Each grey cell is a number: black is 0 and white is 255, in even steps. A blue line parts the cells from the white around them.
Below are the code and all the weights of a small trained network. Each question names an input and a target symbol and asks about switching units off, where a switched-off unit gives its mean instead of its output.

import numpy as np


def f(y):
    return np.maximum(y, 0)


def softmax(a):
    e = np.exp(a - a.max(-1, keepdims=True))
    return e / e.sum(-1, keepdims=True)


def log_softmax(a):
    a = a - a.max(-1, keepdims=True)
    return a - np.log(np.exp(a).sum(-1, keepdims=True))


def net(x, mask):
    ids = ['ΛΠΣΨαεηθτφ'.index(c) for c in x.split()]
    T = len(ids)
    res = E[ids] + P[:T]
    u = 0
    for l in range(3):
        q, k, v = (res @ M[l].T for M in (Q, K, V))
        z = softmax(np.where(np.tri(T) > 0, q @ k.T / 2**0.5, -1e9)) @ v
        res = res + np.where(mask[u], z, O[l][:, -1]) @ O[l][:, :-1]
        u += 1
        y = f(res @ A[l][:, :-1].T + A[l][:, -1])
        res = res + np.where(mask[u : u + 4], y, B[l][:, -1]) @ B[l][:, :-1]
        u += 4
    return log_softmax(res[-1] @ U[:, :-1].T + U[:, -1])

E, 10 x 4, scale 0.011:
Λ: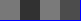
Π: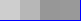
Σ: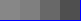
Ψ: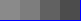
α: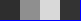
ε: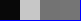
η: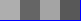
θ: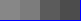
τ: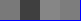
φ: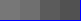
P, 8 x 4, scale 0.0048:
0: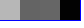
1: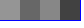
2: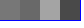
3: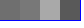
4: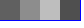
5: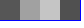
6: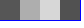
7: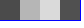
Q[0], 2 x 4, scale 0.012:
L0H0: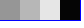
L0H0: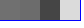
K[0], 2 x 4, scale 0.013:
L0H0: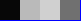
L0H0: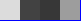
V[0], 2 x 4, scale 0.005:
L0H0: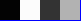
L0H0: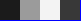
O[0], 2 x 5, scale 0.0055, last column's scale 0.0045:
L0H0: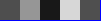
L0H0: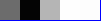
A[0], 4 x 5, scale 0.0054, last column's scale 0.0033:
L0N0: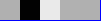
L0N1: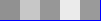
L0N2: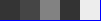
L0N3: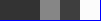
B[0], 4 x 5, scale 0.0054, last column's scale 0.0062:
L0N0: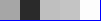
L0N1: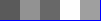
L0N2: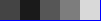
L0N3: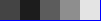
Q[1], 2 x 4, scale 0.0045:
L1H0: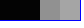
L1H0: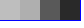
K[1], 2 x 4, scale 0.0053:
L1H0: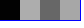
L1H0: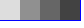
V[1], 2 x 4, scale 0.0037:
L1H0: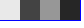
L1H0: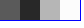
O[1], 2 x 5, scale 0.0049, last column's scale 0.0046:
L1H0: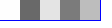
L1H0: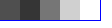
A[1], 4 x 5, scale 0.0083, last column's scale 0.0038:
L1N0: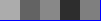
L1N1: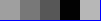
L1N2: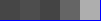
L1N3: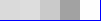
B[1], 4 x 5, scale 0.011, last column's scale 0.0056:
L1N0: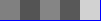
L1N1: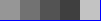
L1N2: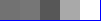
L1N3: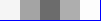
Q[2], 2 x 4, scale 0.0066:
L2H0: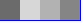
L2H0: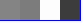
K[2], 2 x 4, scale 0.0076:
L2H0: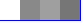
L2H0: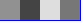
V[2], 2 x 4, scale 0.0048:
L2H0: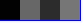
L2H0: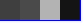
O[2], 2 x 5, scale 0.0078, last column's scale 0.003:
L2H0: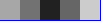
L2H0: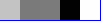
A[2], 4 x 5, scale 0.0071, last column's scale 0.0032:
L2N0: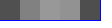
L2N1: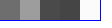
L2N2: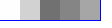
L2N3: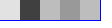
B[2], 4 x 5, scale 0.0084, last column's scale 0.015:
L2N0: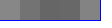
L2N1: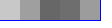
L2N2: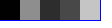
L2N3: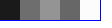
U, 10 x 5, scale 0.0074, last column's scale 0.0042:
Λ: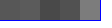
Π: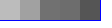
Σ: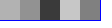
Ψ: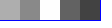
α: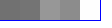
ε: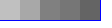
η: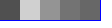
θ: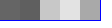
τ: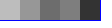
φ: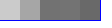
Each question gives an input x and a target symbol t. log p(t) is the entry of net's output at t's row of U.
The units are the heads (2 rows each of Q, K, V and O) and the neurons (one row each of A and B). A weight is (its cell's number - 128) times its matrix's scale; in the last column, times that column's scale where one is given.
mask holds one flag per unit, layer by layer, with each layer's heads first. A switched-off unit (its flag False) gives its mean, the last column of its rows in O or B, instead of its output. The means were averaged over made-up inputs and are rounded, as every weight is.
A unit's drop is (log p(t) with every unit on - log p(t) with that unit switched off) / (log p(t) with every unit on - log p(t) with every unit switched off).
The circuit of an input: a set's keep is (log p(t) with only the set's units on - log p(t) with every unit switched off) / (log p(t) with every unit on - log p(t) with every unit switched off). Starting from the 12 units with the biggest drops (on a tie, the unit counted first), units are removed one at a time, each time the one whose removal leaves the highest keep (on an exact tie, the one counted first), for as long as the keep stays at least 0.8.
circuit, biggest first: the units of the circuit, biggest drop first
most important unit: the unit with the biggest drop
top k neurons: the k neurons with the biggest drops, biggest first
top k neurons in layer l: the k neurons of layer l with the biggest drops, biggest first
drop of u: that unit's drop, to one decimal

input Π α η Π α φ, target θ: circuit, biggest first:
L0H0, L2N2
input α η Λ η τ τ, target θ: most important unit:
L2N2
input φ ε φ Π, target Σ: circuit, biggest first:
L0H0, L2H0, L1H0, L2N3
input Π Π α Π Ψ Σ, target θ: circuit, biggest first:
L0H0, L2N2
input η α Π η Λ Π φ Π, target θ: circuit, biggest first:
L2H0, L0H0, L1N1
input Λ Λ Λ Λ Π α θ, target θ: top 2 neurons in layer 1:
L1N1, L1N0
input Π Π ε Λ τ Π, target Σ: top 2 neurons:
L2N3, L0N1
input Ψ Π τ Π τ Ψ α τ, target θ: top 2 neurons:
L2N2, L0N0
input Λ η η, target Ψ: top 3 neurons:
L2N2, L1N2, L0N0
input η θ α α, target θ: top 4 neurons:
L2N2, L0N0, L1N1, L1N0
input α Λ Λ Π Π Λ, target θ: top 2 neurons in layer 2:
L2N2, L2N1
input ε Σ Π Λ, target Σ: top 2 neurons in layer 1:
L1N2, L1N0
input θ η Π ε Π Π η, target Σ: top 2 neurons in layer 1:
L1N2, L1N0
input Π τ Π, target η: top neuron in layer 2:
L2N2
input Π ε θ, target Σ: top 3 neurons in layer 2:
L2N3, L2N2, L2N1
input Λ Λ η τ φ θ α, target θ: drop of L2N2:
0.4
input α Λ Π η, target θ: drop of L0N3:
-0.1
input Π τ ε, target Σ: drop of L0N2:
0.0
